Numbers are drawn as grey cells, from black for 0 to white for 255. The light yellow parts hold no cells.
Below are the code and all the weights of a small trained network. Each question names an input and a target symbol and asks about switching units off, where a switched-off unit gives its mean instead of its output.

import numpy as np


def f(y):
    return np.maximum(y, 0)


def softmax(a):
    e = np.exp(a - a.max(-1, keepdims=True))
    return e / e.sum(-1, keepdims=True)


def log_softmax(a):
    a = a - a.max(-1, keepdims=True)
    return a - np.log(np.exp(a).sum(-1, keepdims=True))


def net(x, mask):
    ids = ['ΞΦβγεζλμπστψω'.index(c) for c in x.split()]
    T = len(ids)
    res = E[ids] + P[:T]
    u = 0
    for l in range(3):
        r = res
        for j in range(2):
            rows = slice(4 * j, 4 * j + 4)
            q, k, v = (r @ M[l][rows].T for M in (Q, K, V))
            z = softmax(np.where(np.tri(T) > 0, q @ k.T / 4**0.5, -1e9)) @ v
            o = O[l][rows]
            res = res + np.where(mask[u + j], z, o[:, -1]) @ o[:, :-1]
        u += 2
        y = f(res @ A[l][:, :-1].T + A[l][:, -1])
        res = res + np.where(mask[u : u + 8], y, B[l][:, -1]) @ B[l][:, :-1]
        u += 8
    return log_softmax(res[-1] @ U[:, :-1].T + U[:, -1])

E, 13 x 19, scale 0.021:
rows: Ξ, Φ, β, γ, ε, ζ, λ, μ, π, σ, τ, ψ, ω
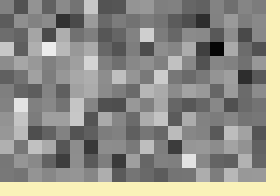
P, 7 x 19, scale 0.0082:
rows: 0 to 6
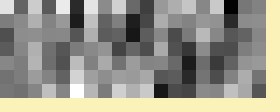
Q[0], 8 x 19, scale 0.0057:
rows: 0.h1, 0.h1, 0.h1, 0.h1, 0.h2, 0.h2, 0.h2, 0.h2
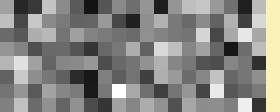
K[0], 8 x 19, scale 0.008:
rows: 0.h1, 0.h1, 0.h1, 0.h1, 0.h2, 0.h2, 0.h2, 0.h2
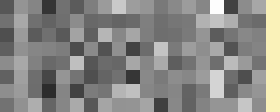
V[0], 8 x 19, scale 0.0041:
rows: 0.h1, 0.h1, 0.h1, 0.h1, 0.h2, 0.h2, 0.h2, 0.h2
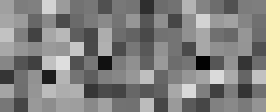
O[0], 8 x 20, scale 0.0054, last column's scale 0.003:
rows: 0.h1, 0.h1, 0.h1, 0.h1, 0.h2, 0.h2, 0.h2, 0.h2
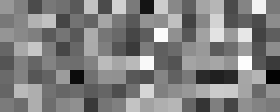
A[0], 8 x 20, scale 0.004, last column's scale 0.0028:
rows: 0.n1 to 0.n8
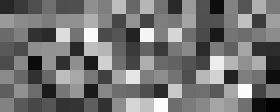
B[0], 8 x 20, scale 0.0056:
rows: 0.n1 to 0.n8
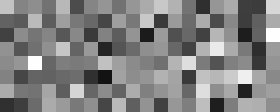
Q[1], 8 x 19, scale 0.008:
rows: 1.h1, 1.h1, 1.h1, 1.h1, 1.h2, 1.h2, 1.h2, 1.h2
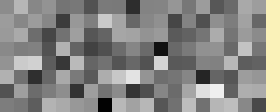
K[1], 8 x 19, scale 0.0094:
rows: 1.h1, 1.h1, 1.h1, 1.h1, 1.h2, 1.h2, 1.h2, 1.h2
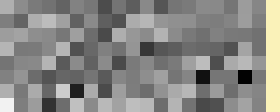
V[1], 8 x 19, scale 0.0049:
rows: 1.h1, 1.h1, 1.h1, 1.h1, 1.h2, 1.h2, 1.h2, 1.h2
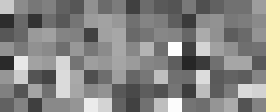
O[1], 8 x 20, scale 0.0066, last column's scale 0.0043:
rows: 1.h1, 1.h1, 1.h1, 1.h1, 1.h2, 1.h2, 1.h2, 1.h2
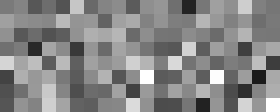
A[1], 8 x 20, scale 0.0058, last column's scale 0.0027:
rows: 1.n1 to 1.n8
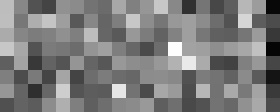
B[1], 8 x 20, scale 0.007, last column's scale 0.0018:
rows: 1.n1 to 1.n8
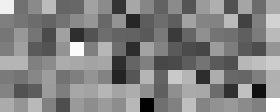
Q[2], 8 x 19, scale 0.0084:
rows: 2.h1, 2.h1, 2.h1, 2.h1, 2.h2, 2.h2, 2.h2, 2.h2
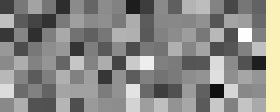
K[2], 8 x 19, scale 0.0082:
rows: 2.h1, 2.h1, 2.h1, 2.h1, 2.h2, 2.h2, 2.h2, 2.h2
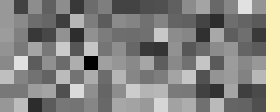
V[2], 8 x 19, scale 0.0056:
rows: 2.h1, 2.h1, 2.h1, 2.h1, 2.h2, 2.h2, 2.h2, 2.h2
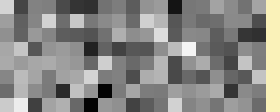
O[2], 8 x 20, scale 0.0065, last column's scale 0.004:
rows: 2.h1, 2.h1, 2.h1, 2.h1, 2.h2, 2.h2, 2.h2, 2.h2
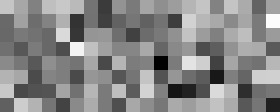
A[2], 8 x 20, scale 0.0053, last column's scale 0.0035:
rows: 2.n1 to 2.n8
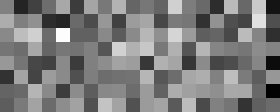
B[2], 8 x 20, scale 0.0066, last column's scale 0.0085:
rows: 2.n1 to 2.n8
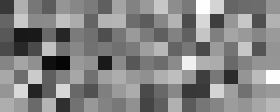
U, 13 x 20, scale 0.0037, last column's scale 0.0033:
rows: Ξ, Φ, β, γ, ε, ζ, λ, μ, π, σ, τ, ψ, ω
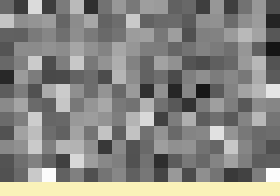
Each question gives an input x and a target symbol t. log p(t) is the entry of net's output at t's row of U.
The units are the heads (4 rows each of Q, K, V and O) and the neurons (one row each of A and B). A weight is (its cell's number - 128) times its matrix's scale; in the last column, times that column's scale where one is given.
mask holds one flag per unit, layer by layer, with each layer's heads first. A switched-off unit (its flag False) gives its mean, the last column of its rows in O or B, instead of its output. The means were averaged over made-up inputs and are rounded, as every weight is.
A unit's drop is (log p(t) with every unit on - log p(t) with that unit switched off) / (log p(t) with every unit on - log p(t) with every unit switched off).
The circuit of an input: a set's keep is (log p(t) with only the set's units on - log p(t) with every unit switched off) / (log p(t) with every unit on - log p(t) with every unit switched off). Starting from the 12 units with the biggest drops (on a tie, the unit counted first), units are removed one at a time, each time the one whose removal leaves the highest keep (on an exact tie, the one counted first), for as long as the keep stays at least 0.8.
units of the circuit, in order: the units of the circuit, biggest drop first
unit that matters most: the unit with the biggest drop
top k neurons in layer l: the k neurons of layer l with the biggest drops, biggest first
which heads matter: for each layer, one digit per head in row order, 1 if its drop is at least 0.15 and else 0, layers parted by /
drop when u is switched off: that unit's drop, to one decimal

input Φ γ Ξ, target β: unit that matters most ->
0.h2
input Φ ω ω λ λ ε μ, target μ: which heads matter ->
00 / 01 / 01
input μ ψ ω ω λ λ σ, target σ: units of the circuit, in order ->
0.n7, 2.h2
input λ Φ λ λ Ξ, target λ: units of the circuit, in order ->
1.h2, 2.h2, 2.h1
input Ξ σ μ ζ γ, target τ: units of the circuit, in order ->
0.h2, 1.h2, 1.n2
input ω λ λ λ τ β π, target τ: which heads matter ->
00 / 01 / 10
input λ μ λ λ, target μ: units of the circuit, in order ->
0.n1, 2.h2, 0.h2, 1.h2
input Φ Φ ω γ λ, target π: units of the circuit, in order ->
0.h2, 1.h1, 2.n6
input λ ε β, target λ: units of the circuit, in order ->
1.h2, 2.h2
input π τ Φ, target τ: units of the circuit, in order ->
2.h1, 1.h2
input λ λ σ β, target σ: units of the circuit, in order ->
2.h2, 1.h2, 0.n7
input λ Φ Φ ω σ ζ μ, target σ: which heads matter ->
00 / 00 / 01
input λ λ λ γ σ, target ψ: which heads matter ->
01 / 01 / 10
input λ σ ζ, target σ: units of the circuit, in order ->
2.h2
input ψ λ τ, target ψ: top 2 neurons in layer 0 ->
0.n1, 0.n3
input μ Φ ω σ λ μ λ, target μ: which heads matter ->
10 / 01 / 01
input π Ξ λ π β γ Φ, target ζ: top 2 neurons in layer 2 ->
2.n5, 2.n1
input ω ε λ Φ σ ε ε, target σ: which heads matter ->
00 / 00 / 01
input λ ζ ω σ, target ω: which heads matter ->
00 / 01 / 00
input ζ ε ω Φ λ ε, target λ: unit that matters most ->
0.h1
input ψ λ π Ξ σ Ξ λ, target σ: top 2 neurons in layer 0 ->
0.n7, 0.n1
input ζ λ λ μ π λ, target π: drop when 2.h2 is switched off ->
0.5
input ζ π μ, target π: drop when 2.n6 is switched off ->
0.2
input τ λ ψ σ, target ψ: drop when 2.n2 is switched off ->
0.0
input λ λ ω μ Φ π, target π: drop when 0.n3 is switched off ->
0.1
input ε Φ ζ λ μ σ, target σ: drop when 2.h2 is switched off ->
0.7
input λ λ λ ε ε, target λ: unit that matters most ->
1.h2
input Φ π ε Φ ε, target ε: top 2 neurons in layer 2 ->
2.n2, 2.n5
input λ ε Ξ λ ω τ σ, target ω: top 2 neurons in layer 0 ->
0.n7, 0.n3
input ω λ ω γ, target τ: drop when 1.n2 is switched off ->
0.2
